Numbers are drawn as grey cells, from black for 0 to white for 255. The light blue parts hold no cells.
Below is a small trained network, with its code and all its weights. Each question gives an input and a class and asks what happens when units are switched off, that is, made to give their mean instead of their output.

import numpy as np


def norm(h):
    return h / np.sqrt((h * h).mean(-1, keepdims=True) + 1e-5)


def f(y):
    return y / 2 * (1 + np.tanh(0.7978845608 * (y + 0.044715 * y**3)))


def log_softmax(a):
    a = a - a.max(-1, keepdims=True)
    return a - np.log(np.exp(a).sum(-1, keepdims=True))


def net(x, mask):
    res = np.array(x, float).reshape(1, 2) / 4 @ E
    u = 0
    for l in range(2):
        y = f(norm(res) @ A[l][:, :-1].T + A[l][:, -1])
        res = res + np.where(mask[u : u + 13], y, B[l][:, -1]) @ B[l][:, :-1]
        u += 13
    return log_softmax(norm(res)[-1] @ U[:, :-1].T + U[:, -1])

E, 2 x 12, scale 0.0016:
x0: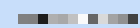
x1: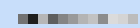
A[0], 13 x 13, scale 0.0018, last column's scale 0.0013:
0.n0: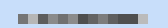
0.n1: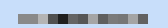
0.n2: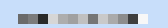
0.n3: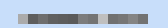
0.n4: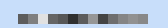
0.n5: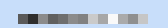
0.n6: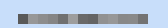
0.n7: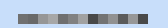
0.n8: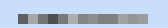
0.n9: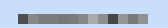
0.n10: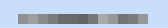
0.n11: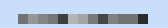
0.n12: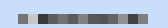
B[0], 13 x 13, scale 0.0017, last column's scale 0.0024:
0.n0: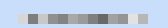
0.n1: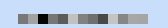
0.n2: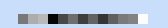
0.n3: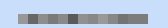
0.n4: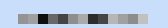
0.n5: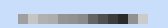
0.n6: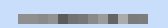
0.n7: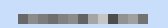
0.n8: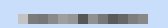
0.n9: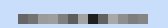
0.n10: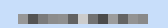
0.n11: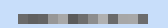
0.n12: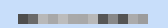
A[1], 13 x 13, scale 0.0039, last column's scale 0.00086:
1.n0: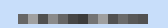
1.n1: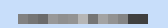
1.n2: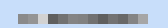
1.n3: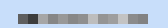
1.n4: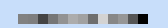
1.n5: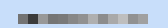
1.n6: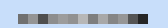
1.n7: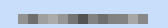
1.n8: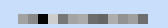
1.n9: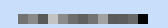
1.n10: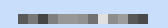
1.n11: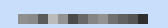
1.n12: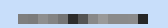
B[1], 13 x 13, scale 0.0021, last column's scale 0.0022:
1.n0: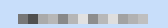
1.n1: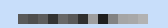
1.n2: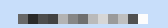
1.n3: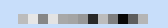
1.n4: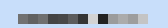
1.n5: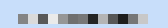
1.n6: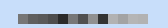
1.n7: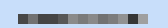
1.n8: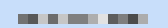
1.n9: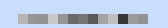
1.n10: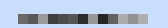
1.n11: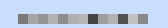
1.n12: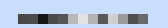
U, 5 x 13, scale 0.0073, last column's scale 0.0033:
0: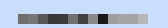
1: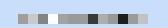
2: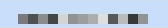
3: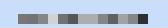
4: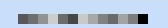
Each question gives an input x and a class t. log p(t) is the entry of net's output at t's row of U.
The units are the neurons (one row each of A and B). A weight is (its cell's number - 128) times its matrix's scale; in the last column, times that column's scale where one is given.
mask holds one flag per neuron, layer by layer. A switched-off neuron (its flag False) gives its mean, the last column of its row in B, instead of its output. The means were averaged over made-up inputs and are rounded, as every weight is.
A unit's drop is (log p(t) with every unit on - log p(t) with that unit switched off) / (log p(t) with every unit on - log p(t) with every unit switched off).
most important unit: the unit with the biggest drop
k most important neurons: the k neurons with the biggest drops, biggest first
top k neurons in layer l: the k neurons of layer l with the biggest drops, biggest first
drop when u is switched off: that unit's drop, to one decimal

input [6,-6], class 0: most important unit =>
0.n5
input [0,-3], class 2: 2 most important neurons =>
[0.n0; 1.n2]
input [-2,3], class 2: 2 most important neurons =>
[0.n5; 0.n2]
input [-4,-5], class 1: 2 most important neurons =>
[0.n2; 1.n4]
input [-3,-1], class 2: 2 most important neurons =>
[1.n8; 0.n2]
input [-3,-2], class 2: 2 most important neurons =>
[1.n8; 0.n2]
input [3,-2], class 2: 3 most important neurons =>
[0.n2; 0.n4; 0.n1]
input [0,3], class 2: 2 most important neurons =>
[0.n5; 1.n2]
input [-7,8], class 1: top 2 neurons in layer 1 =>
[1.n3; 1.n5]
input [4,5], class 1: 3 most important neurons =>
[1.n3; 1.n5; 0.n4]
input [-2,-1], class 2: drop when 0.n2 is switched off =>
0.2
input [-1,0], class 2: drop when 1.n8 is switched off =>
1.0
